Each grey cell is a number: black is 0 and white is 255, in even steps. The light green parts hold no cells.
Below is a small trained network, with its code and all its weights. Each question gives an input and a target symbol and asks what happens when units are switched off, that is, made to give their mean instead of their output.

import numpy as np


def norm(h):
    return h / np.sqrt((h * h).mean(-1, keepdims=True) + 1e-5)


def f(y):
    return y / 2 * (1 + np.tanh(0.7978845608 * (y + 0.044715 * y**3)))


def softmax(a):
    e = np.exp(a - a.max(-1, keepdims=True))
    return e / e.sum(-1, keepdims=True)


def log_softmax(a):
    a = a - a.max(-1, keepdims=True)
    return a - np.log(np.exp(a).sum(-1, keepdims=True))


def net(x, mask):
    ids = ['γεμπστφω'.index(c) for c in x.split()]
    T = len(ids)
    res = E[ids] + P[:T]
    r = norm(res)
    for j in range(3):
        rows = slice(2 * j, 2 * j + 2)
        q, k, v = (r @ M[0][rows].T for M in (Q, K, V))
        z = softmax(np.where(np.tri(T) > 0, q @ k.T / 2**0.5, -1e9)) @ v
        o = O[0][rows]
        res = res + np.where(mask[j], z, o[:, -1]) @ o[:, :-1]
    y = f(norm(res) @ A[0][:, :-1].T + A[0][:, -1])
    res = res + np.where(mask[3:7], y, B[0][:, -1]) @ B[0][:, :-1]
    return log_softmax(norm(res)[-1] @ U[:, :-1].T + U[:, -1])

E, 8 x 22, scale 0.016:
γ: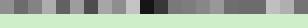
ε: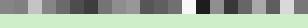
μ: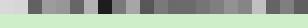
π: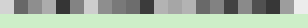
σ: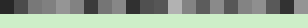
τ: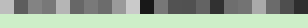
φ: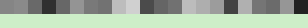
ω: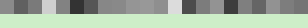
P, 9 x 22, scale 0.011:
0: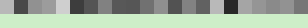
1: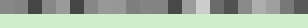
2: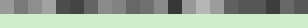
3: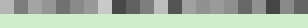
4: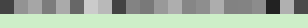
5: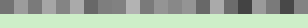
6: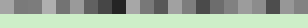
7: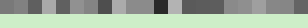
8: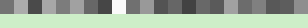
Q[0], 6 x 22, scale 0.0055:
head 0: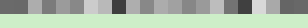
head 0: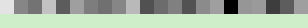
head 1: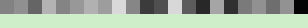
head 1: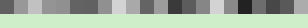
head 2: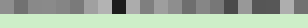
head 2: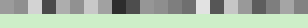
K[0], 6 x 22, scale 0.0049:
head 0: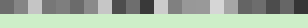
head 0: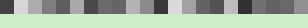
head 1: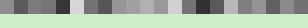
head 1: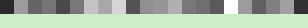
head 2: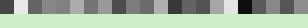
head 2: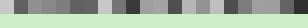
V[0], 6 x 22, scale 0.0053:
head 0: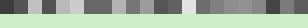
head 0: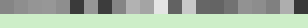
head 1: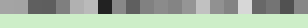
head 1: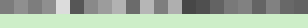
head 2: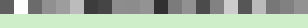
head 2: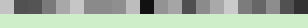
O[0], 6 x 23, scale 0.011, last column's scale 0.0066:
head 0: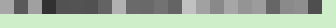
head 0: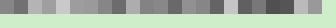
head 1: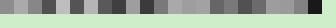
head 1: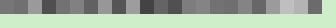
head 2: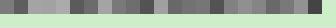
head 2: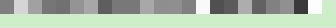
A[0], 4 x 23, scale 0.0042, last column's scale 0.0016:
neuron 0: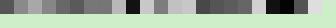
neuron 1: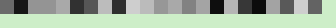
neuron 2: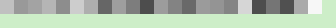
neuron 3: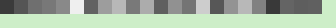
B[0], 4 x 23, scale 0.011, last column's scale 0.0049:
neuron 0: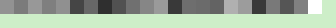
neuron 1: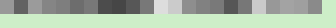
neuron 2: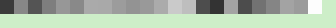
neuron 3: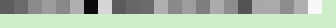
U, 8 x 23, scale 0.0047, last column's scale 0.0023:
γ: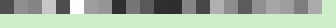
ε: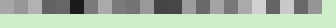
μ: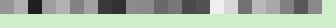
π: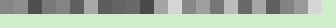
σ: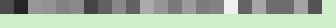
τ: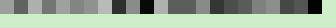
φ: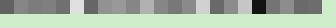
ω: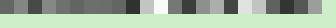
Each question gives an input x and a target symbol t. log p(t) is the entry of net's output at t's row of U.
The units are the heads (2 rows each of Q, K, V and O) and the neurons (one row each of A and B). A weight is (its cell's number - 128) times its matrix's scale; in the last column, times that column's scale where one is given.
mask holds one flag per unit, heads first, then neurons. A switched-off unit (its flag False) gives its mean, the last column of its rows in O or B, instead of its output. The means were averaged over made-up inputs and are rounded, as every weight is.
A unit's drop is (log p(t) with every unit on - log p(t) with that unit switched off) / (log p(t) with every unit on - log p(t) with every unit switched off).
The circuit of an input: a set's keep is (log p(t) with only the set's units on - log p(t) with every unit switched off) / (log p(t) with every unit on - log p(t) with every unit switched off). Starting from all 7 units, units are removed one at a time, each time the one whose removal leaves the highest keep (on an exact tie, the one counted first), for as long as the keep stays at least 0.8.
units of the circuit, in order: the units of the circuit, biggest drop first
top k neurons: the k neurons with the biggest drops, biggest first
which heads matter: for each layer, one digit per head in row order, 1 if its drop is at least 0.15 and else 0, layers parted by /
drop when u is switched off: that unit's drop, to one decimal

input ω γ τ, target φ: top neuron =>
[neuron 1]
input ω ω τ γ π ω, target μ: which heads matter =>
001
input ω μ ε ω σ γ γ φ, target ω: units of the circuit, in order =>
[head 1; head 0]
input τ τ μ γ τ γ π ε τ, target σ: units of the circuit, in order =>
[head 0; neuron 3]
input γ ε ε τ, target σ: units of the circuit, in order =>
[head 0; head 1]
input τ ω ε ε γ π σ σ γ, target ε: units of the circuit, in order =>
[head 0; head 2]
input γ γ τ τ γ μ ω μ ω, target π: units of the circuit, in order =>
[head 1; neuron 1]
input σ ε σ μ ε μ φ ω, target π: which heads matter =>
110
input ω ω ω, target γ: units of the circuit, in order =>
[head 2; head 1]
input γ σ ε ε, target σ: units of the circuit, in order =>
[head 0; head 2]
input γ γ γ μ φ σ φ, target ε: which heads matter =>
100
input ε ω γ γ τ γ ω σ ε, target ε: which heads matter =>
110
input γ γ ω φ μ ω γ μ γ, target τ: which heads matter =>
011
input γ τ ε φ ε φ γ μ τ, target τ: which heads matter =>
011
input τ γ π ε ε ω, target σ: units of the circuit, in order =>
[head 0]
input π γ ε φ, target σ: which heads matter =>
100
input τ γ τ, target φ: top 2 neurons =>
[neuron 1; neuron 2]
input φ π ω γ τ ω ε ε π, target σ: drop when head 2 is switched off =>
0.1
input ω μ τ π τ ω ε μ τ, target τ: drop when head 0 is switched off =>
-0.1
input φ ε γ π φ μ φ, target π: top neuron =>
[neuron 2]
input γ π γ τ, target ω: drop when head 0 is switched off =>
0.4
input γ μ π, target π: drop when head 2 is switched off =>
0.0
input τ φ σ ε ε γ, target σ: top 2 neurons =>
[neuron 3; neuron 2]
